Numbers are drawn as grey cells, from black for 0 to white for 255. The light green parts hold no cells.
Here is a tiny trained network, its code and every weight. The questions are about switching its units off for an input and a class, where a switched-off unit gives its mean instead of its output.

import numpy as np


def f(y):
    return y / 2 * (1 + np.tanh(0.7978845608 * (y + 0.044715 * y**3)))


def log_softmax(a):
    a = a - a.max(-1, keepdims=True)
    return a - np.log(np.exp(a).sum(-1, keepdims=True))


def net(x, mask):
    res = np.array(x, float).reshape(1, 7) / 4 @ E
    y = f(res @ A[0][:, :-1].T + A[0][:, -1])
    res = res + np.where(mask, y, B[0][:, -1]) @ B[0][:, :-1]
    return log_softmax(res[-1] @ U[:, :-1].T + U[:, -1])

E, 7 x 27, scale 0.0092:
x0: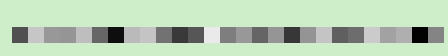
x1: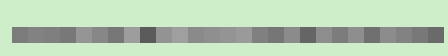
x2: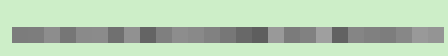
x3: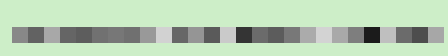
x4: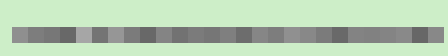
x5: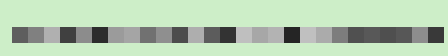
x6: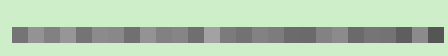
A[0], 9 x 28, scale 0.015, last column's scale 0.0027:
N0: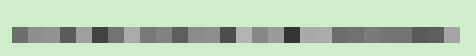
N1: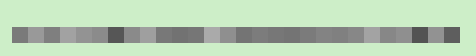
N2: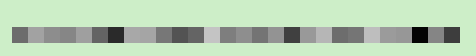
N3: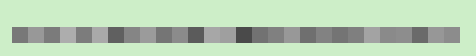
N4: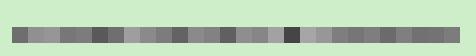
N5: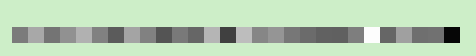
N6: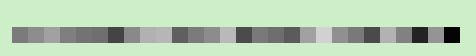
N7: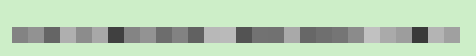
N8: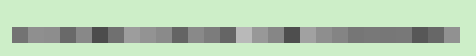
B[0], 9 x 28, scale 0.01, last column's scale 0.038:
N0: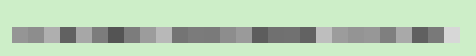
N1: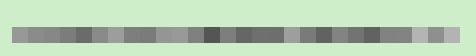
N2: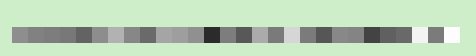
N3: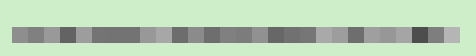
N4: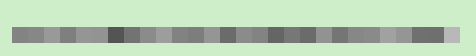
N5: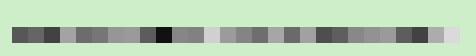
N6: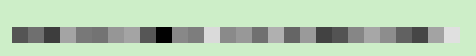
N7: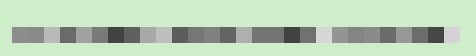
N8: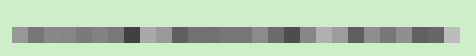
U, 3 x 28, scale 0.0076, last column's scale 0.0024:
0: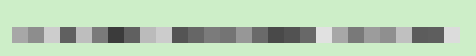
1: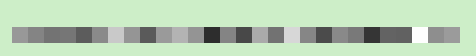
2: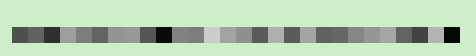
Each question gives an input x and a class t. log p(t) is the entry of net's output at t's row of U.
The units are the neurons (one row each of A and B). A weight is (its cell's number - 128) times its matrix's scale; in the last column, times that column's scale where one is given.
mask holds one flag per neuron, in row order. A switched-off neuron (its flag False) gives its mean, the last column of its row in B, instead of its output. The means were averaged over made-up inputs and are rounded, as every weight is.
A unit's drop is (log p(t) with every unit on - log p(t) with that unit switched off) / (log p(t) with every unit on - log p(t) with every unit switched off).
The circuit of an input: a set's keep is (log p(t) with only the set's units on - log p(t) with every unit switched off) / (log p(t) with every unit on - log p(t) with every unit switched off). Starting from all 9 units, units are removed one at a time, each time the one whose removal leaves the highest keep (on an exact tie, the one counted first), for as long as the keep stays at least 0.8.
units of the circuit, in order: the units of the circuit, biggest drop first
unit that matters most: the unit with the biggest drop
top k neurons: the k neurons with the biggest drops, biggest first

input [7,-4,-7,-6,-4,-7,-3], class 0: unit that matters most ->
N7
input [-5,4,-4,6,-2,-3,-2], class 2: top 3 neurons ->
(N2; N1; N7)
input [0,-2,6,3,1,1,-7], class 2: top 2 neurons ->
(N2; N7)
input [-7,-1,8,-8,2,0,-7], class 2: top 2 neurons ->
(N2; N1)
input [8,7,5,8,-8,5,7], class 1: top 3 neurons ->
(N2; N5; N1)
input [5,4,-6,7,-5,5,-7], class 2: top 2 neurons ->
(N6; N7)
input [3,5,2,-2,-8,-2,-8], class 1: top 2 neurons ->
(N6; N0)
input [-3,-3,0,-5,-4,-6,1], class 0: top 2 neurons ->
(N6; N2)
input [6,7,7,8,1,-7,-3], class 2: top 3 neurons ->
(N6; N0; N8)
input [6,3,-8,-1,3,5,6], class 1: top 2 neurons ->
(N2; N7)
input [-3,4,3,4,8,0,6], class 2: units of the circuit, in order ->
(N2; N7)
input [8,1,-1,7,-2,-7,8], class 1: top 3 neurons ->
(N2; N1; N6)
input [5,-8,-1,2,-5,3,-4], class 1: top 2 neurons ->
(N2; N7)
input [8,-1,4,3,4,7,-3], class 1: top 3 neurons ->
(N2; N7; N6)
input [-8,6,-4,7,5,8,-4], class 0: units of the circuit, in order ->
(N2)
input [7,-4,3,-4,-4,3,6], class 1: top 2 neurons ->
(N2; N5)
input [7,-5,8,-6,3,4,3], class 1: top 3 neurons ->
(N2; N6; N5)
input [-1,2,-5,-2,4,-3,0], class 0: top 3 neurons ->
(N6; N2; N5)
